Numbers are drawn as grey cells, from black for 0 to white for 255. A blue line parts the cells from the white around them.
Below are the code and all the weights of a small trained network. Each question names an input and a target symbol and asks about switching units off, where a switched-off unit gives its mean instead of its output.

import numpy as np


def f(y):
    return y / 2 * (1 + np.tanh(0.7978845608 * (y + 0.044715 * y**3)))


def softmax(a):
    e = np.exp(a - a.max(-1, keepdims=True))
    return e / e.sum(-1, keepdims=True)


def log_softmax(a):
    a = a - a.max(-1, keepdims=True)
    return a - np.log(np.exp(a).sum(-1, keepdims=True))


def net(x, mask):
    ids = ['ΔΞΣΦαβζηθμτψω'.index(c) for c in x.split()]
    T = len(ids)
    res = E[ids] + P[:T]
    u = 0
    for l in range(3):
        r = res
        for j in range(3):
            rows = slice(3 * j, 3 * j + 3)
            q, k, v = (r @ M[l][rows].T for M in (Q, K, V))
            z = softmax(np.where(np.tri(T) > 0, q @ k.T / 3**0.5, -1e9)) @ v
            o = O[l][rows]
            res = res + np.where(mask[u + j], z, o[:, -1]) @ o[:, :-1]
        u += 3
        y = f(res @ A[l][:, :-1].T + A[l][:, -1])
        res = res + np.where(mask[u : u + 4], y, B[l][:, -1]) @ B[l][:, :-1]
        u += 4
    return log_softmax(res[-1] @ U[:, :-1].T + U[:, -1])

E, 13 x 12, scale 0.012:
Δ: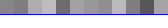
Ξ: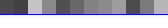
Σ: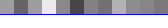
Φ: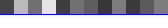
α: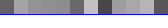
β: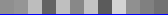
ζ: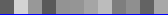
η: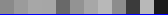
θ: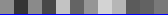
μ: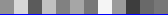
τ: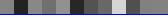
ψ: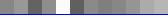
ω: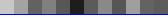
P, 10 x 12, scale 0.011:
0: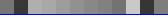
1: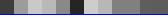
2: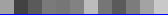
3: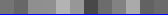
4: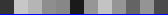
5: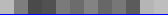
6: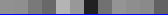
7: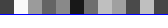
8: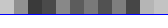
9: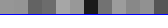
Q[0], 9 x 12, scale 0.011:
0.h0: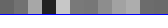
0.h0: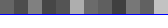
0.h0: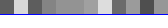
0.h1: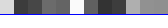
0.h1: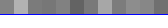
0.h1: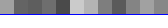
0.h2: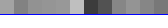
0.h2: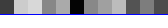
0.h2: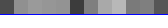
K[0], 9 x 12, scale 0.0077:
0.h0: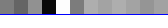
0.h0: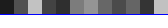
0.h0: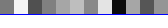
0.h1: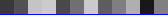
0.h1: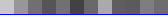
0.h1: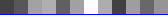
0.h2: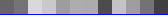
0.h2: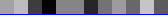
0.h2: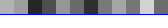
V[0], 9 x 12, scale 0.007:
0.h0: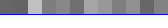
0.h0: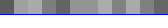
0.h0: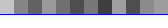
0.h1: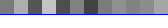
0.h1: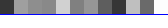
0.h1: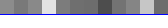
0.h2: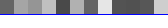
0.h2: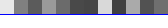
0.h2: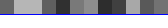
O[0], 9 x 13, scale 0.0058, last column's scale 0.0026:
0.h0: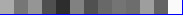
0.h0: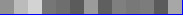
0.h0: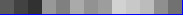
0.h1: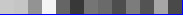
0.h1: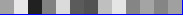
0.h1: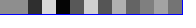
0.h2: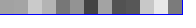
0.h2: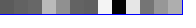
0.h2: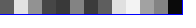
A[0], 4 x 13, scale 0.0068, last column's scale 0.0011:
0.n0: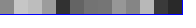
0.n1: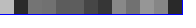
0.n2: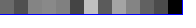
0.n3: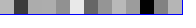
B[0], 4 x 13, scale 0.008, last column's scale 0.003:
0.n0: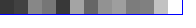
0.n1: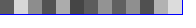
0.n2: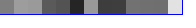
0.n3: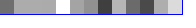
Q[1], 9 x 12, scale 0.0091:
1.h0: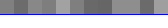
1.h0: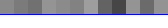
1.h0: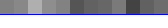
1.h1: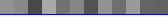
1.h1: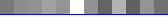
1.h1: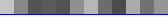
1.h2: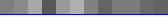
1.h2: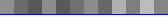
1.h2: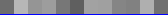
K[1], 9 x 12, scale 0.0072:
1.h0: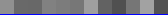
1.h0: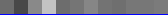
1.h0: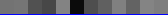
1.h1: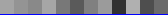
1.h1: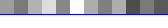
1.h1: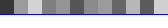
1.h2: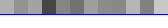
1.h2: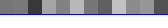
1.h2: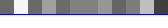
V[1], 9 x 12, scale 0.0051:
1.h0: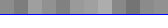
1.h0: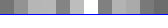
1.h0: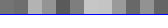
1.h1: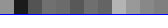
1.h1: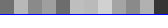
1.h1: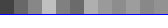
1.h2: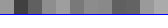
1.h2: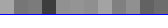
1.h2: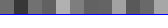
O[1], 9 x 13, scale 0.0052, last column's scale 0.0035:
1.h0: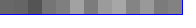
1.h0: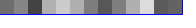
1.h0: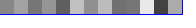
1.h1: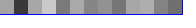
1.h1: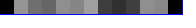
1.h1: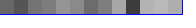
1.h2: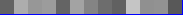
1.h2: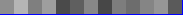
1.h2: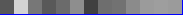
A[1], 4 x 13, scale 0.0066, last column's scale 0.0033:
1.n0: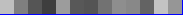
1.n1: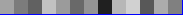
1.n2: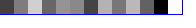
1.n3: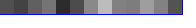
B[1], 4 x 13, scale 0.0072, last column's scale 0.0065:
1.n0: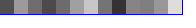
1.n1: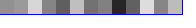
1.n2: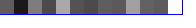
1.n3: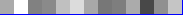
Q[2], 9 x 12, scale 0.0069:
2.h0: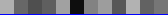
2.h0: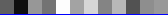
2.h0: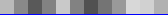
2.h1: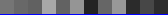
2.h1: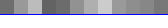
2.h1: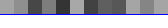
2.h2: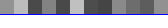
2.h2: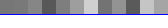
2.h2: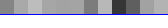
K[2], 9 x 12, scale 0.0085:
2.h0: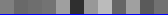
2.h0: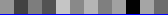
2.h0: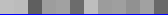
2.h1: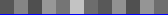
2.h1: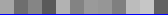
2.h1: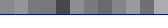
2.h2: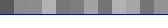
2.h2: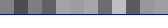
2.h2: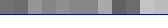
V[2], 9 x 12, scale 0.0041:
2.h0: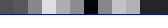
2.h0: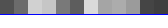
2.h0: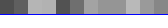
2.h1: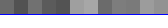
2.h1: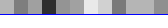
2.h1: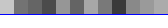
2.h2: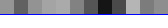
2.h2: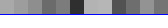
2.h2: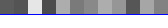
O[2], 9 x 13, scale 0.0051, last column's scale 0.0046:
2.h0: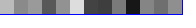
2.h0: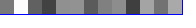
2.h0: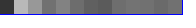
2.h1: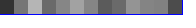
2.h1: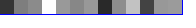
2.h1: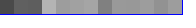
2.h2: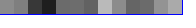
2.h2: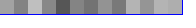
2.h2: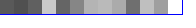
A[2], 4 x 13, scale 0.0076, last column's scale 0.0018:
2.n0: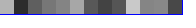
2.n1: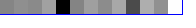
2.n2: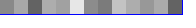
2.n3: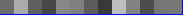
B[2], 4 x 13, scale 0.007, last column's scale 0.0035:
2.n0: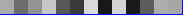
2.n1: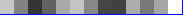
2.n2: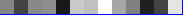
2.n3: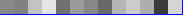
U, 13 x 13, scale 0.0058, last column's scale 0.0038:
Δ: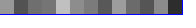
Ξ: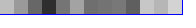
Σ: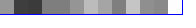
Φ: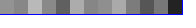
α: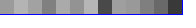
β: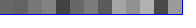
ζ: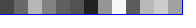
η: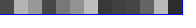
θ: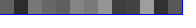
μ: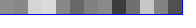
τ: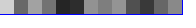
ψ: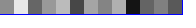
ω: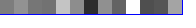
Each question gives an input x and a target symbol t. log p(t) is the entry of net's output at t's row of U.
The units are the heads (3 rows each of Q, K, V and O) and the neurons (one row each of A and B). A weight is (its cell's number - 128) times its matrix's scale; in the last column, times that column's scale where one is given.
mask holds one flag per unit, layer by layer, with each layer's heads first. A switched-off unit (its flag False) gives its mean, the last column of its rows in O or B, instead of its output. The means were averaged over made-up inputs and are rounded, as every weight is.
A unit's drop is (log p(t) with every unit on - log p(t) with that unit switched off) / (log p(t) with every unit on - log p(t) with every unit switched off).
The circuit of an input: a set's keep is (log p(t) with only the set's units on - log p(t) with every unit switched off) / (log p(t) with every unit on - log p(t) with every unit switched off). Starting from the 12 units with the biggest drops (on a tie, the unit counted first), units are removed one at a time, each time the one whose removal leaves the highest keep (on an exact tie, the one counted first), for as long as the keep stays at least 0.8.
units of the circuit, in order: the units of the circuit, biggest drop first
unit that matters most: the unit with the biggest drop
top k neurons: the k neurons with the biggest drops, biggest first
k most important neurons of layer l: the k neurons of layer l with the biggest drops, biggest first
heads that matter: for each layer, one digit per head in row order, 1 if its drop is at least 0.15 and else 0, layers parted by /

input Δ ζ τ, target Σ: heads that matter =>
100 / 000 / 100
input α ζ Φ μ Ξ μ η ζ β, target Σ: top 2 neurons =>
[1.n2, 0.n2]
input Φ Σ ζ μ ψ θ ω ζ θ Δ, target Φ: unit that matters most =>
0.n3
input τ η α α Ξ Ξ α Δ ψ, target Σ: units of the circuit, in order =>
[2.h0, 0.h0, 1.n2]
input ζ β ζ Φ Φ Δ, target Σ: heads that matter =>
110 / 000 / 100
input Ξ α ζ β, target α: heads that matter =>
001 / 000 / 000
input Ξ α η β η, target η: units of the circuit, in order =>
[0.n0, 0.h1, 1.n3, 1.h1]
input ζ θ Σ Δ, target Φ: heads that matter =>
000 / 000 / 000
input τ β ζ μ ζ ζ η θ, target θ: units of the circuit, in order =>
[0.h1, 1.n2]
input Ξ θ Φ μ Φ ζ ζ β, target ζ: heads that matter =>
010 / 000 / 000
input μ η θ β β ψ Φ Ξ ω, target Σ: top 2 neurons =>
[0.n1, 1.n0]
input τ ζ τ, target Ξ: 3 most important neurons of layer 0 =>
[0.n1, 0.n2, 0.n0]
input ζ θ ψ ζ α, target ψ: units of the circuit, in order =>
[0.h2, 0.h1]
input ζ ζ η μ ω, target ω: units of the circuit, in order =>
[0.h2, 1.n2]
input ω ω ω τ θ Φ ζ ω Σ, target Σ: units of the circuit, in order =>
[0.h0]
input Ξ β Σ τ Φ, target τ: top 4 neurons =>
[0.n2, 0.n1, 1.n0, 1.n1]
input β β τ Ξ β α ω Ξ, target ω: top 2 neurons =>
[1.n3, 1.n2]
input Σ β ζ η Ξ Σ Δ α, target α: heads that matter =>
011 / 000 / 000
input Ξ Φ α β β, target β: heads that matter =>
001 / 000 / 000
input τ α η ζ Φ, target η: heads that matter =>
010 / 010 / 000
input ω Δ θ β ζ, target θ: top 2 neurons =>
[1.n2, 1.n3]
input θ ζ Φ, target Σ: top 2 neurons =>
[2.n2, 1.n2]
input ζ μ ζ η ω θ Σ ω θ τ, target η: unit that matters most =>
0.h1
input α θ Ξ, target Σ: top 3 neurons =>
[1.n2, 2.n2, 0.n2]
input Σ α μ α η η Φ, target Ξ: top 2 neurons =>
[2.n1, 1.n2]
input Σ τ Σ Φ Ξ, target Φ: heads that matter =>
011 / 000 / 000
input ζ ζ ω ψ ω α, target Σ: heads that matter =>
100 / 000 / 100
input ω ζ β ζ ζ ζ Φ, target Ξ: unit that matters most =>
2.h1
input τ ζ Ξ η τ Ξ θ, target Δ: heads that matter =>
010 / 000 / 100
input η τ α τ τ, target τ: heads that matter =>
001 / 100 / 000
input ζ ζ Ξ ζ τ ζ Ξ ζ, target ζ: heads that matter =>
011 / 000 / 000
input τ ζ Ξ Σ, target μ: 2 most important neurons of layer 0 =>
[0.n3, 0.n2]
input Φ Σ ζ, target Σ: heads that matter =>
010 / 001 / 100
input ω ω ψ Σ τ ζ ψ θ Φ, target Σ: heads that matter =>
100 / 000 / 000
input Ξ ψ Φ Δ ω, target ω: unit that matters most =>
1.n3
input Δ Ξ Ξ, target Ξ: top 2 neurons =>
[2.n1, 1.n2]
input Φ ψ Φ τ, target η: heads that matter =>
011 / 100 / 000
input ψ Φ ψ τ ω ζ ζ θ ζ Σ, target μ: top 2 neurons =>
[1.n1, 0.n3]
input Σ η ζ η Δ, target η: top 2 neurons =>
[0.n0, 2.n1]
